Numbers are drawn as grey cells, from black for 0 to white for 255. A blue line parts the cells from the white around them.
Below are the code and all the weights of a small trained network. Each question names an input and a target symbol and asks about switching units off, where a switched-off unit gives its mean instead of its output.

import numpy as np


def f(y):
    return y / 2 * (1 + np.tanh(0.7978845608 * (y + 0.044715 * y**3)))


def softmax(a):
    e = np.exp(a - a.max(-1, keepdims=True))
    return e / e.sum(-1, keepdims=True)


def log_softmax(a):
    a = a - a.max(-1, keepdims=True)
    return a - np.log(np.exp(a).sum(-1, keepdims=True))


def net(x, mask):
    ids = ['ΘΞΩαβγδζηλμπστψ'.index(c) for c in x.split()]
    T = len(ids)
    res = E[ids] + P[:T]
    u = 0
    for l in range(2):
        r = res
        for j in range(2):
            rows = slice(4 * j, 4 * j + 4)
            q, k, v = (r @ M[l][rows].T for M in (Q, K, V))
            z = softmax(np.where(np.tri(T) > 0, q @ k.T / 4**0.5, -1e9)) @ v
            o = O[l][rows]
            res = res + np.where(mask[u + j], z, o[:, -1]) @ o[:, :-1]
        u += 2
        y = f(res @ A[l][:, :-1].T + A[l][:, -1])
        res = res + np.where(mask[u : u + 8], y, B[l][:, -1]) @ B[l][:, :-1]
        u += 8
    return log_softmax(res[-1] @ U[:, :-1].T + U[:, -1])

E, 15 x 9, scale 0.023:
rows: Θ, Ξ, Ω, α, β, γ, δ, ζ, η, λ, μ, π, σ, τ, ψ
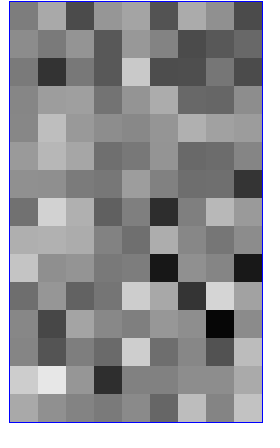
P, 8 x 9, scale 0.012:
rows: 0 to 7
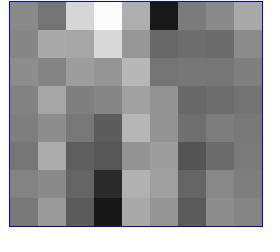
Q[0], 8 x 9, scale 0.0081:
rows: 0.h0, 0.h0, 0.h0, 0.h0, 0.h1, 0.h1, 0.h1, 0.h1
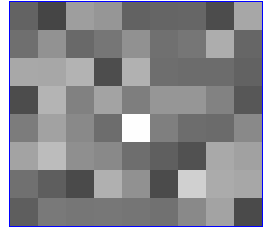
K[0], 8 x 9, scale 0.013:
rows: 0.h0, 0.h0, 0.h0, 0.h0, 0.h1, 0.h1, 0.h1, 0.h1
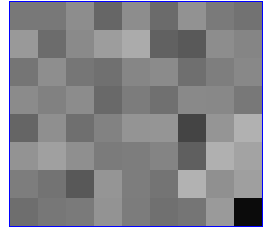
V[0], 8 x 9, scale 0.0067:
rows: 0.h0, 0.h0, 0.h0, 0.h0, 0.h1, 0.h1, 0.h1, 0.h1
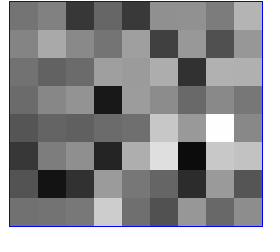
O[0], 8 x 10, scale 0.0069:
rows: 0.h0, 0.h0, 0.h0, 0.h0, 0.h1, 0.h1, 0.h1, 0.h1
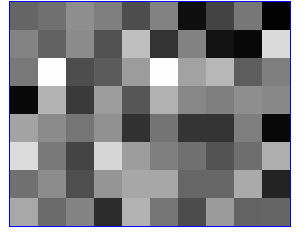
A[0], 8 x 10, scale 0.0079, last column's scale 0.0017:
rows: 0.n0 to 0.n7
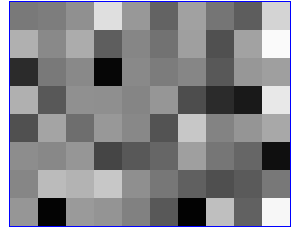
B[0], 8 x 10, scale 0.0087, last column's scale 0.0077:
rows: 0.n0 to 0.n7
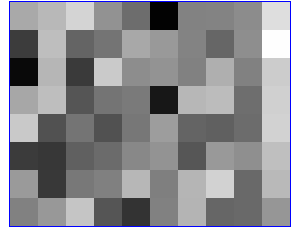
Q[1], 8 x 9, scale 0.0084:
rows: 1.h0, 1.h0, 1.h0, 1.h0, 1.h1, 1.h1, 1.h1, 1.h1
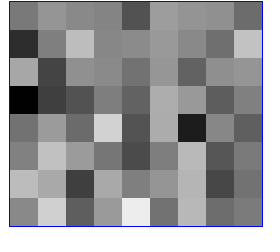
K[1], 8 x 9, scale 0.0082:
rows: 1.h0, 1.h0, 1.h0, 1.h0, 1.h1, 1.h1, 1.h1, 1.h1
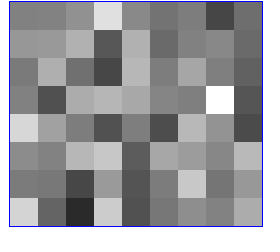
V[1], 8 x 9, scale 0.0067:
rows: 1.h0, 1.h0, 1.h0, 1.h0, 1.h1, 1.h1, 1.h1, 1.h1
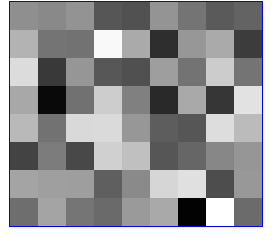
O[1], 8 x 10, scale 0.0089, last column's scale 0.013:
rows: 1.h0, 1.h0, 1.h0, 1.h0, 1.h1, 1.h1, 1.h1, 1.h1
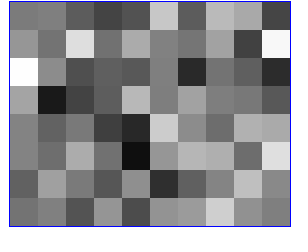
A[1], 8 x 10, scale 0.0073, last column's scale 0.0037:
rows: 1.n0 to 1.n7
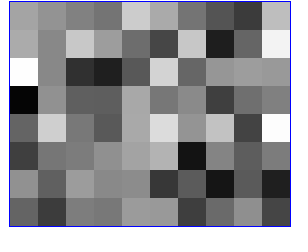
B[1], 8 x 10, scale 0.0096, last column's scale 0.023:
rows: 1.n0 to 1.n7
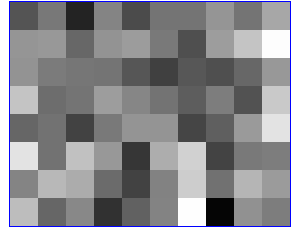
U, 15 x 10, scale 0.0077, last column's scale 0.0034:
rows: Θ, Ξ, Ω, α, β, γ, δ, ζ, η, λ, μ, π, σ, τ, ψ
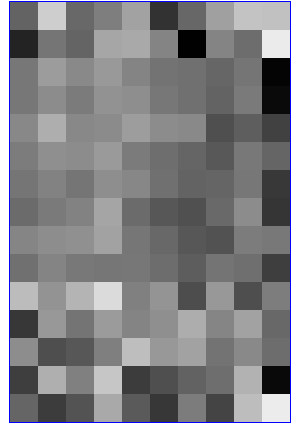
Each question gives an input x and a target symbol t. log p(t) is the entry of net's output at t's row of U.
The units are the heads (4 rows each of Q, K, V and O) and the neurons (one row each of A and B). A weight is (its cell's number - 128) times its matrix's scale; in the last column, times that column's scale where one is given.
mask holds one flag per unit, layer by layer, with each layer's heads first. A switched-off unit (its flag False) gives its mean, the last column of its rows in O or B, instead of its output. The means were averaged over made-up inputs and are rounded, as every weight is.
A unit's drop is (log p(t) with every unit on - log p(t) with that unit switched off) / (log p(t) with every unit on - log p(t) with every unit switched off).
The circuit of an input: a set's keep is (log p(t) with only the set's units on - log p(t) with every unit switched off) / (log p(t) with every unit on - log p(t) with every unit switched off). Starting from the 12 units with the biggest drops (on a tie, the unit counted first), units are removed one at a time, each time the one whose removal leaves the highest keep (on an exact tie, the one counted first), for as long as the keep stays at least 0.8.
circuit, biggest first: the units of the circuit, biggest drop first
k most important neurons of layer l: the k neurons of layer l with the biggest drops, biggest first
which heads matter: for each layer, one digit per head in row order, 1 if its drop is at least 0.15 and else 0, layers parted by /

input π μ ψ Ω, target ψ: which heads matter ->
01 / 11
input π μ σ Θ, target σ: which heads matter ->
01 / 11
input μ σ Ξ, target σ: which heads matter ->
11 / 11
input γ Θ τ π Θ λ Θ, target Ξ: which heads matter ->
01 / 00
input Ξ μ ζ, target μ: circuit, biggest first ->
(0.h1; 1.h1)
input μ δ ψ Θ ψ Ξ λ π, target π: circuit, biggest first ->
(0.h1; 1.h1)
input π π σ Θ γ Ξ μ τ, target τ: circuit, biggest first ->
(0.h1; 0.h0; 1.h0)
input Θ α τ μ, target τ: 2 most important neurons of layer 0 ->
(0.n6; 0.n1)
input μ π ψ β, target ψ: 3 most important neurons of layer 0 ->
(0.n2; 0.n6; 0.n1)
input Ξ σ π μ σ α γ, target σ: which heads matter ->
01 / 10
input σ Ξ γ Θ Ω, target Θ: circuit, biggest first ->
(0.n3)
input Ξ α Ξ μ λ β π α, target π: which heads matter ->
01 / 11
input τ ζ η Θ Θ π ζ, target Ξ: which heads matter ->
00 / 00
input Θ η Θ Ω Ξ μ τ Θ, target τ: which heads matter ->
11 / 11
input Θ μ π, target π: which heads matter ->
11 / 01
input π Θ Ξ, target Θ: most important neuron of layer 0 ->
(0.n2)
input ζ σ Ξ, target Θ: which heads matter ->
00 / 01
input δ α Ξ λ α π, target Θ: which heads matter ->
00 / 01
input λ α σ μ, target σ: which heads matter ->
00 / 10
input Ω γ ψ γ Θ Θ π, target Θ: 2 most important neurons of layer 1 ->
(1.n6; 1.n1)
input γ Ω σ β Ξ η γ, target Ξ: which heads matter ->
10 / 01
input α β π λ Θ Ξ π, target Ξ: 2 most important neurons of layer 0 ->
(0.n2; 0.n0)
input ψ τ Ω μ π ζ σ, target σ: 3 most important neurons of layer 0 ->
(0.n6; 0.n3; 0.n2)
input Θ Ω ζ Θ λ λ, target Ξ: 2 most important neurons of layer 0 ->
(0.n5; 0.n2)
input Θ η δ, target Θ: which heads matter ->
10 / 00
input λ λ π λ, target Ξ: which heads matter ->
01 / 00
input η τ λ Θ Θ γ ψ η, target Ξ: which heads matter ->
00 / 01
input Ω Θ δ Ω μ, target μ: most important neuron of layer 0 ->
(0.n1)
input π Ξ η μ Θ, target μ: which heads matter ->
11 / 11
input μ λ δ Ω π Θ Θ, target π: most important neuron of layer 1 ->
(1.n3)
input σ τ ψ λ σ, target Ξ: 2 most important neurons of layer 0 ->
(0.n2; 0.n0)
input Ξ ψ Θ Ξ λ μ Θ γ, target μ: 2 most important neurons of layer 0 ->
(0.n6; 0.n3)
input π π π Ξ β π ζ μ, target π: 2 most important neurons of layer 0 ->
(0.n6; 0.n2)
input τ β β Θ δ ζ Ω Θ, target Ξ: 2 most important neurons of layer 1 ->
(1.n0; 1.n4)
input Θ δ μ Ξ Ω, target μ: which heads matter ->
01 / 11
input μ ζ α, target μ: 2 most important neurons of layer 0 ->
(0.n6; 0.n3)
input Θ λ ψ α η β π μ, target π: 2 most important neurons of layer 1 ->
(1.n3; 1.n1)
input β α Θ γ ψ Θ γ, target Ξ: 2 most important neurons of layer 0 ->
(0.n0; 0.n7)
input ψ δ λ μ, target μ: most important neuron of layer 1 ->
(1.n0)
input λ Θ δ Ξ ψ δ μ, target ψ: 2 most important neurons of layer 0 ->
(0.n6; 0.n1)
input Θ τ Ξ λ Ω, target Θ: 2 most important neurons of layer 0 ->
(0.n7; 0.n5)
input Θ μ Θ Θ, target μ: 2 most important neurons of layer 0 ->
(0.n1; 0.n0)
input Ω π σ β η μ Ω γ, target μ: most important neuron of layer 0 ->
(0.n6)
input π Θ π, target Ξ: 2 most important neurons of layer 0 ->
(0.n2; 0.n1)
